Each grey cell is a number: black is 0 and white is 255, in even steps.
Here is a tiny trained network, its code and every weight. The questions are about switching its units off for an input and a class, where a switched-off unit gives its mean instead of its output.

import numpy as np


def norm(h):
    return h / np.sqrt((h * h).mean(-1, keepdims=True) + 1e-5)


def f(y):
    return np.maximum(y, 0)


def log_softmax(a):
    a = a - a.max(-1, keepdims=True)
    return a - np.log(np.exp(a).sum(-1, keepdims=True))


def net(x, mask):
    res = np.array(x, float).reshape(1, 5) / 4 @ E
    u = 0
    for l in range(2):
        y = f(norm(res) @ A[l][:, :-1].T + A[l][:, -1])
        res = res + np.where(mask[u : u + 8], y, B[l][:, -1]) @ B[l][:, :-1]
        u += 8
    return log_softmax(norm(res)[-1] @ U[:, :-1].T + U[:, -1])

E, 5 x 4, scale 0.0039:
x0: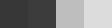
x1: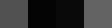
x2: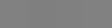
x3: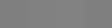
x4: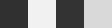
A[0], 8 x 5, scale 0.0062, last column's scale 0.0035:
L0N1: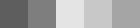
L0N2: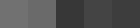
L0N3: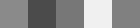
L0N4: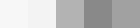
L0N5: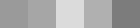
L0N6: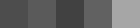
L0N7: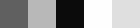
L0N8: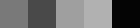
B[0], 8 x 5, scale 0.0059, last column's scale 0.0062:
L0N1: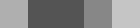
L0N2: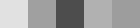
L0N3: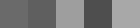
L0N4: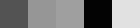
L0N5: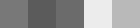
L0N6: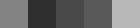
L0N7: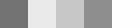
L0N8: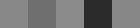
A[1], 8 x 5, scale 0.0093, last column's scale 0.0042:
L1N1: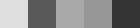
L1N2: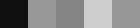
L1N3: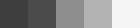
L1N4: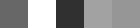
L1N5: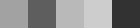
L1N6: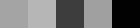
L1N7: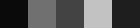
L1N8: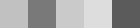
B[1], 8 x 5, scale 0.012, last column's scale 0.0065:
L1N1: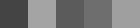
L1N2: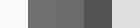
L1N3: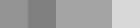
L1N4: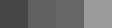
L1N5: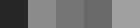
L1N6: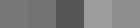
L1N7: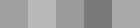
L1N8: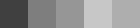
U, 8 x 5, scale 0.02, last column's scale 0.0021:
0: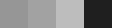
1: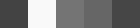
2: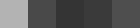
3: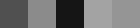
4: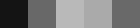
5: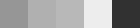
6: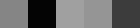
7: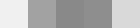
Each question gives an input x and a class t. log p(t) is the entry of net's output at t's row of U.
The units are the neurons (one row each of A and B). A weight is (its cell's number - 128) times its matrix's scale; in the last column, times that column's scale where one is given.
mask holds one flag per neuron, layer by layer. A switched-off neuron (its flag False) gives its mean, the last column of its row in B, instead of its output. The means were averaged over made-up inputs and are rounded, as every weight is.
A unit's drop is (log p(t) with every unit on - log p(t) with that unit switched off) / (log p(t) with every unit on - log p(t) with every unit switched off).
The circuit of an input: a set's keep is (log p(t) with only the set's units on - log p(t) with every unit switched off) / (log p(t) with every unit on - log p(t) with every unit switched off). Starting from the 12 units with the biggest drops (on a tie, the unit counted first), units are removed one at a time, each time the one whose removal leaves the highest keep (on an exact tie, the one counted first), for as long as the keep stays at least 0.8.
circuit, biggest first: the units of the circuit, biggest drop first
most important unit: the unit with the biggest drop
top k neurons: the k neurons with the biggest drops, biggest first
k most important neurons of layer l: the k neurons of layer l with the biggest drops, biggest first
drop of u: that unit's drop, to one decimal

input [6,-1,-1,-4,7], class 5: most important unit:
L0N7
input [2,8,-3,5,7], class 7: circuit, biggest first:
(L1N2 L1N7)
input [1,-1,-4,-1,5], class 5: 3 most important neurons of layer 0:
(L0N7 L0N4 L0N6)
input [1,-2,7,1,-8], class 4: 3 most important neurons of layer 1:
(L1N2 L1N1 L1N8)
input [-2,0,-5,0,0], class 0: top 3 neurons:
(L0N4 L0N7 L1N4)
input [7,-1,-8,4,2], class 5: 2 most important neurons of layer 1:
(L1N8 L1N2)
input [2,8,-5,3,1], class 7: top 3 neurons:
(L0N4 L1N4 L1N7)
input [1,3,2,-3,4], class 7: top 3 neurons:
(L1N2 L0N4 L1N7)
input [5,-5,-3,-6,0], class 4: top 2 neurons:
(L0N1 L1N5)
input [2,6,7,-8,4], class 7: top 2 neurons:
(L1N2 L1N7)
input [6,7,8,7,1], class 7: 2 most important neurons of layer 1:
(L1N7 L1N4)
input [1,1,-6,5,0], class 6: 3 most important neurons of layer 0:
(L0N4 L0N6 L0N5)
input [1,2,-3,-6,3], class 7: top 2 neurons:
(L1N2 L0N4)
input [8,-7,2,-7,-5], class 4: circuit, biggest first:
(L1N5)
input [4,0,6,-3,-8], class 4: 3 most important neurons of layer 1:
(L1N2 L1N1 L1N5)
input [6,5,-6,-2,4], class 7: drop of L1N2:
0.2
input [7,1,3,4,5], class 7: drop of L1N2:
0.7
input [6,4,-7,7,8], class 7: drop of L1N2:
0.7
